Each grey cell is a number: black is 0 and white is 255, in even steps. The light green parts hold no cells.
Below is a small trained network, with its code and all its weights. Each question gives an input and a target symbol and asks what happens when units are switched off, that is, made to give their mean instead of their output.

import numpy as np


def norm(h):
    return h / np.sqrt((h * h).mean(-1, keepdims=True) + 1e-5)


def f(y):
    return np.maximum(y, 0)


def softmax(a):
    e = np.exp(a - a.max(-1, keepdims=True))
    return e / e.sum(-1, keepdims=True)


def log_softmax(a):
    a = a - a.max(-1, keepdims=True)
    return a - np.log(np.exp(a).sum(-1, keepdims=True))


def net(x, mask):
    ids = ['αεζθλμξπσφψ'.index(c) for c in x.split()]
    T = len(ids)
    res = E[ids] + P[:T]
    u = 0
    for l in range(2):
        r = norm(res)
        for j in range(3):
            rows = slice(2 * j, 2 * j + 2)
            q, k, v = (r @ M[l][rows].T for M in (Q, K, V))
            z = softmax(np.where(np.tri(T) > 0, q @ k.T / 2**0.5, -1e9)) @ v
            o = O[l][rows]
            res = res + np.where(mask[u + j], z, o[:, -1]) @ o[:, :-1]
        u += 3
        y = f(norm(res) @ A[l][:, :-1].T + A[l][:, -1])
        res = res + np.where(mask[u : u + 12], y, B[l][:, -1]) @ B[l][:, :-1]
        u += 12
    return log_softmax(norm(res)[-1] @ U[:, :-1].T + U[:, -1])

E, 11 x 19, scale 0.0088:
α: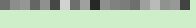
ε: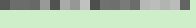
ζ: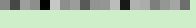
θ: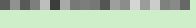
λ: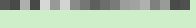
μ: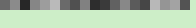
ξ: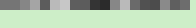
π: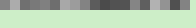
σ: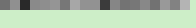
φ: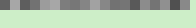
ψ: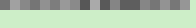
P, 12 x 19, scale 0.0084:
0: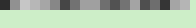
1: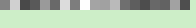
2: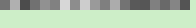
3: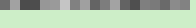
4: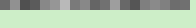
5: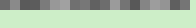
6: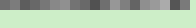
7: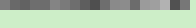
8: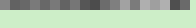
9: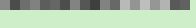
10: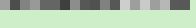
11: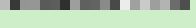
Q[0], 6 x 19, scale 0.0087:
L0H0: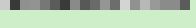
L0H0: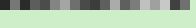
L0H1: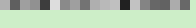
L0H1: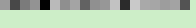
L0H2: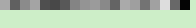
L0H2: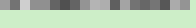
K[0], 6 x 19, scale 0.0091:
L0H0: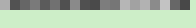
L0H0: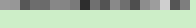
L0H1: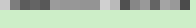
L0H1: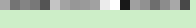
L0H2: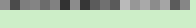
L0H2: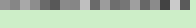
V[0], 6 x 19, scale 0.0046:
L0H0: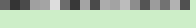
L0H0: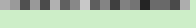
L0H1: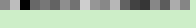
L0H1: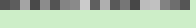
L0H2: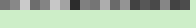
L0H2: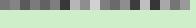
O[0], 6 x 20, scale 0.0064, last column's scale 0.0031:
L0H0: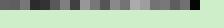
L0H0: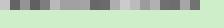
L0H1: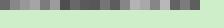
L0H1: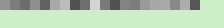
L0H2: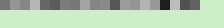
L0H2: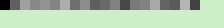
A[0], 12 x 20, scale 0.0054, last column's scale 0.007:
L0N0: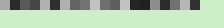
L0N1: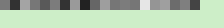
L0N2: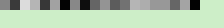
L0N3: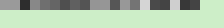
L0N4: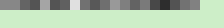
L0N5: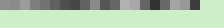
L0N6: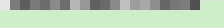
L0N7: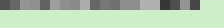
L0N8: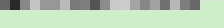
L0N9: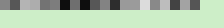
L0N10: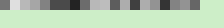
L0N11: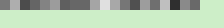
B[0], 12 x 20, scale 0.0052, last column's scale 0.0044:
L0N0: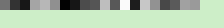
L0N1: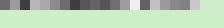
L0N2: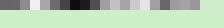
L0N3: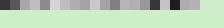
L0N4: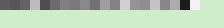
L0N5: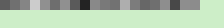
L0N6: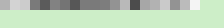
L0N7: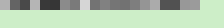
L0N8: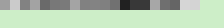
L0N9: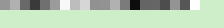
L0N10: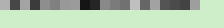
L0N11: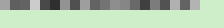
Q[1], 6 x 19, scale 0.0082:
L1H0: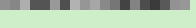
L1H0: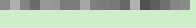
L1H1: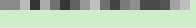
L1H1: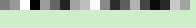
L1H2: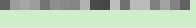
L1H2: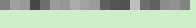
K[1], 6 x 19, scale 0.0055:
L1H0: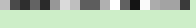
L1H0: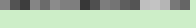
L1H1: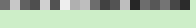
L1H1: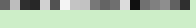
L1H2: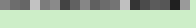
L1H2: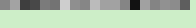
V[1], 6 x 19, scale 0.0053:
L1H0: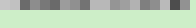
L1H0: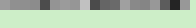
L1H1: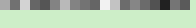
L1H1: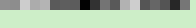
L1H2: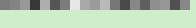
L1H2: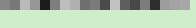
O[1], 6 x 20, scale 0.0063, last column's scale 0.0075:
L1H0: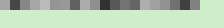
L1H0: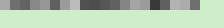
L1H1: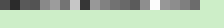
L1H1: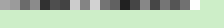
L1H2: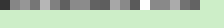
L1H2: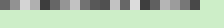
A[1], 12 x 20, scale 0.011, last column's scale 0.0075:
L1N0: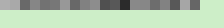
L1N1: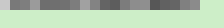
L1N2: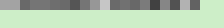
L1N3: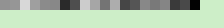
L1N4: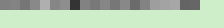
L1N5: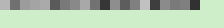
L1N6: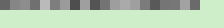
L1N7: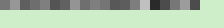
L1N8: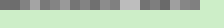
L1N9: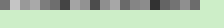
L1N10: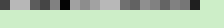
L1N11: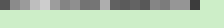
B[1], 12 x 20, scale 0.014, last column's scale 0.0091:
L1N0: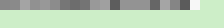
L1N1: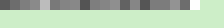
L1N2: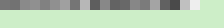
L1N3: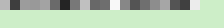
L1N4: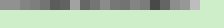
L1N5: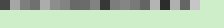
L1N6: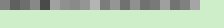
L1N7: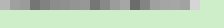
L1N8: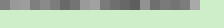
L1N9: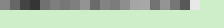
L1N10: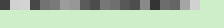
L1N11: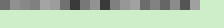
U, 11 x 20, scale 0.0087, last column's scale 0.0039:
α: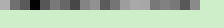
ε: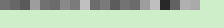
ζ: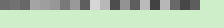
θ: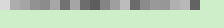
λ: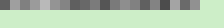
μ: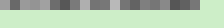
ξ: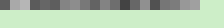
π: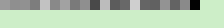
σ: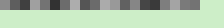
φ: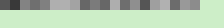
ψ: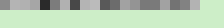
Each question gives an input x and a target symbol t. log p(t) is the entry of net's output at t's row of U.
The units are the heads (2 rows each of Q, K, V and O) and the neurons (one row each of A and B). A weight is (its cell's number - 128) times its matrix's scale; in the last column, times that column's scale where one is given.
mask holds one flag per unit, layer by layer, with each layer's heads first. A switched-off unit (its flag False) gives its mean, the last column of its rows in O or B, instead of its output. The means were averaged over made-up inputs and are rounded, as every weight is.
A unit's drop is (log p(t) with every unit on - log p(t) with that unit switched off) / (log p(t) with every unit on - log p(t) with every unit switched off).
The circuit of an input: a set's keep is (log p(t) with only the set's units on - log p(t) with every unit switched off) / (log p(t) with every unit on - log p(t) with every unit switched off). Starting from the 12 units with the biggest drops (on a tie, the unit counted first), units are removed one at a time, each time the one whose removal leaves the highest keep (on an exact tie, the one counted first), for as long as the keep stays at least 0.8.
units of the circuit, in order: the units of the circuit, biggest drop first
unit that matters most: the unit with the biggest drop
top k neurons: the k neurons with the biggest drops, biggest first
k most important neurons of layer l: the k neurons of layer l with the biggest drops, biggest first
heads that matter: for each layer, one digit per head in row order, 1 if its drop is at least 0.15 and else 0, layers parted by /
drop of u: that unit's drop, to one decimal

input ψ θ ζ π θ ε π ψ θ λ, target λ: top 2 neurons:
(L1N11; L1N3)
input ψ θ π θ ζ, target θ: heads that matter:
100 / 010
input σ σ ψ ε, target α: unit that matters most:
L1N9
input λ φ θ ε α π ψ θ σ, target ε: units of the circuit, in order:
(L0H1; L0N0; L1N2)
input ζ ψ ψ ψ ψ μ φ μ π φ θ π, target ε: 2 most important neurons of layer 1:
(L1N1; L1N3)
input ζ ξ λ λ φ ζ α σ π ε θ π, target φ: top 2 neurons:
(L1N7; L1N0)
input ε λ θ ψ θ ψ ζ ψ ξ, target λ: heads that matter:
110 / 010
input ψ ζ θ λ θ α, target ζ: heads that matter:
111 / 010
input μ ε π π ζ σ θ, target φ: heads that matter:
001 / 010
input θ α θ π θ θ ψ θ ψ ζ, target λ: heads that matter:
110 / 010
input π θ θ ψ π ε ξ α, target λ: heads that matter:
100 / 100
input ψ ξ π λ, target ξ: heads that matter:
000 / 000
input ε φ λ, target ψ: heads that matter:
000 / 010
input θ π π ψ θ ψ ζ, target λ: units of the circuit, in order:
(L1N11; L1H1; L0H0)
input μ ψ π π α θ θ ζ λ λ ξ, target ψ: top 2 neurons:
(L0N9; L1N8)
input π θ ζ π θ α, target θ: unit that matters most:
L1H1
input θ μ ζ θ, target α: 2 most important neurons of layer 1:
(L1N1; L1N3)
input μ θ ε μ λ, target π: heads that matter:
100 / 101
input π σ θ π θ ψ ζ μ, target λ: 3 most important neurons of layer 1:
(L1N11; L1N3; L1N9)
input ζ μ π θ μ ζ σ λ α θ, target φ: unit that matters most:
L0H1
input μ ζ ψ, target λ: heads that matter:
010 / 010
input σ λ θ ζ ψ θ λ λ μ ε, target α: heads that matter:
100 / 000
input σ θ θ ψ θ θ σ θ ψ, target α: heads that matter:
001 / 000
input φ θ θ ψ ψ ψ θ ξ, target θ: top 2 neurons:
(L1N7; L0N10)
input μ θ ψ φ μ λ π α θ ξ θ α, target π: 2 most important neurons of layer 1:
(L1N1; L1N2)
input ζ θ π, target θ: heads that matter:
111 / 010
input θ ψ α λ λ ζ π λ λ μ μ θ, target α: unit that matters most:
L0H0
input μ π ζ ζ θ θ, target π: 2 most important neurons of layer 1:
(L1N2; L1N3)
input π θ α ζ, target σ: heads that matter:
011 / 010
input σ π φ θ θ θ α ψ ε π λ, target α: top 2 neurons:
(L1N9; L0N9)
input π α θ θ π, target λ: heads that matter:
100 / 100
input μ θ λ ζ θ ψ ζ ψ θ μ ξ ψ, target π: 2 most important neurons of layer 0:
(L0N2; L0N1)
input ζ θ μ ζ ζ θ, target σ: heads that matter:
110 / 010
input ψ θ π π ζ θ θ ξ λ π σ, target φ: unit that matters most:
L0H2
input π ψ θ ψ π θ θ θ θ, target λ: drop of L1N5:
0.5
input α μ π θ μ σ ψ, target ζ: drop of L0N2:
0.0
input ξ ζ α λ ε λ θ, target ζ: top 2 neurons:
(L0N3; L1N8)
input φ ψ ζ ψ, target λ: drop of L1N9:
0.1
